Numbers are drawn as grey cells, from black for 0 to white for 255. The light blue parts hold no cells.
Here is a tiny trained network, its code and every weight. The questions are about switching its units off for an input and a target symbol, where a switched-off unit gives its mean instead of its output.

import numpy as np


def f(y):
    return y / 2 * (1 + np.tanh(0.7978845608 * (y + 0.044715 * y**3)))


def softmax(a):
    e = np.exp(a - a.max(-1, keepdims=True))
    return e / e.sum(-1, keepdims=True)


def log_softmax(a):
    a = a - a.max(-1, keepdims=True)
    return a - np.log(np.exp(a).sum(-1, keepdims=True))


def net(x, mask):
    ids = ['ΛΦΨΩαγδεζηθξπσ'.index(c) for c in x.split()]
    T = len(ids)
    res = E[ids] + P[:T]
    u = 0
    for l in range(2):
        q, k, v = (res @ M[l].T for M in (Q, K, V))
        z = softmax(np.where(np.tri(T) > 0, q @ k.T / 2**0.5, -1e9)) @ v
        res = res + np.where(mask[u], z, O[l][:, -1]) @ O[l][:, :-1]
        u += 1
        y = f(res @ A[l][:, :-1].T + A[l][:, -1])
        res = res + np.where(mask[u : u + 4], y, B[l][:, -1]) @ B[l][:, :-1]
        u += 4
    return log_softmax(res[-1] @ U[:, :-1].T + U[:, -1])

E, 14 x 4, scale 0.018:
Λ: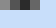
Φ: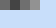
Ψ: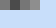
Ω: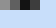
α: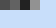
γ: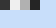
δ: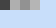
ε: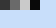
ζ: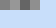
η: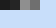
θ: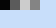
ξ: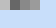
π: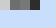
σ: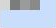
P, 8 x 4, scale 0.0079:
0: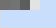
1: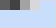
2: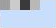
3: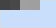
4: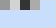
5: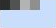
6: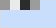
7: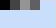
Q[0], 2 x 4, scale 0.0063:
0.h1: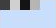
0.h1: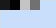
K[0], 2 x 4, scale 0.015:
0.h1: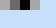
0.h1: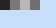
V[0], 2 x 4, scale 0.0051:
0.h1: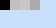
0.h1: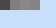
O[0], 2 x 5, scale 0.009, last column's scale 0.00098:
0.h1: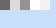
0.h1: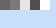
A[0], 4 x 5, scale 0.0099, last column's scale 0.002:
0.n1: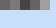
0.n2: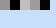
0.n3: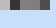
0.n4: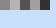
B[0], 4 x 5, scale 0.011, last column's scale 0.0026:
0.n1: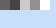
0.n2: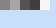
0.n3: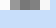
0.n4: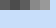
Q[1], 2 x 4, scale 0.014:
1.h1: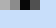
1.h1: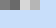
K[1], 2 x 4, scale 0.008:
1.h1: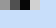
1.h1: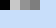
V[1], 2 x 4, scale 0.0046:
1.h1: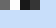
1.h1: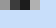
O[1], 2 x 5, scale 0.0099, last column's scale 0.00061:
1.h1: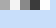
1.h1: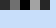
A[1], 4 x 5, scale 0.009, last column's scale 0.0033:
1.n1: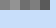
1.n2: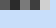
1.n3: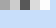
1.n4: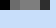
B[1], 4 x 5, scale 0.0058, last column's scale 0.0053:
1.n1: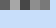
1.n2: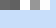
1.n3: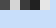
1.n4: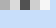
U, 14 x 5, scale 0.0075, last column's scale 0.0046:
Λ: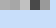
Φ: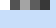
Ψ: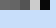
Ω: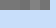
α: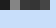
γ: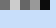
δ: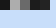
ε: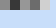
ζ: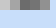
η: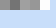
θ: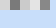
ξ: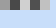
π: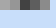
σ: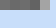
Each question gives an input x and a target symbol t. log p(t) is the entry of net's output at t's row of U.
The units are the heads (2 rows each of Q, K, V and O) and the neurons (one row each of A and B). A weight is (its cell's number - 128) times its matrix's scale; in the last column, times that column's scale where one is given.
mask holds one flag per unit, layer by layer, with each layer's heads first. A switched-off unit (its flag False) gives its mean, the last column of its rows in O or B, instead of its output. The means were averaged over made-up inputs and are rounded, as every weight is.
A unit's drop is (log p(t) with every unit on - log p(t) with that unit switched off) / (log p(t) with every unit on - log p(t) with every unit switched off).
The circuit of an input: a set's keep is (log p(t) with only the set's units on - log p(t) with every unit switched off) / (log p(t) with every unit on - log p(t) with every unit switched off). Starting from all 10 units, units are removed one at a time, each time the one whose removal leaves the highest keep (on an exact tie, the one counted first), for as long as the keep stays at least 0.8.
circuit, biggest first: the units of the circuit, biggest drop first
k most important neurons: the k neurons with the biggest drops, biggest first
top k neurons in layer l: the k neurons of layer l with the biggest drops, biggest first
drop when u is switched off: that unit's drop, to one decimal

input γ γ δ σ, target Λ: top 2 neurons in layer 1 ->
1.n3; 1.n4
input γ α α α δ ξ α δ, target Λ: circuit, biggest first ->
1.h1
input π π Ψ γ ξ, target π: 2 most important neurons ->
0.n3; 1.n3
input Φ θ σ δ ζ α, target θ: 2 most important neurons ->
1.n4; 1.n3
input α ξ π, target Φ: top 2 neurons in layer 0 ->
0.n3; 0.n1
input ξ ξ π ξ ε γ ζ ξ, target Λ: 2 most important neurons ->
0.n1; 1.n3
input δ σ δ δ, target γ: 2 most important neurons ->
1.n3; 0.n1
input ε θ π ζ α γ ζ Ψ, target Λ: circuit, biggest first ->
1.h1; 0.h1
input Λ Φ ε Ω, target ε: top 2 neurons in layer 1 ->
1.n2; 1.n3
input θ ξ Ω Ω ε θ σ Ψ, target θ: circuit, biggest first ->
0.h1; 1.h1
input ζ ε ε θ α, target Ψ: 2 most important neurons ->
0.n1; 0.n4
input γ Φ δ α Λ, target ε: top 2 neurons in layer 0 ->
0.n1; 0.n2
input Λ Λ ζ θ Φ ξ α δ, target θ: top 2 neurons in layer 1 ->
1.n3; 1.n4
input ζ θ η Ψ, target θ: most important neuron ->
0.n3
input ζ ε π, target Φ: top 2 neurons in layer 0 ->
0.n3; 0.n1
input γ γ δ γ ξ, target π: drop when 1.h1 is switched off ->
0.2
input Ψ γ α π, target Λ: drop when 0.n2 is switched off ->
-0.1
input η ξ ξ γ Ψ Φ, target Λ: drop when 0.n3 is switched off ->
-0.1
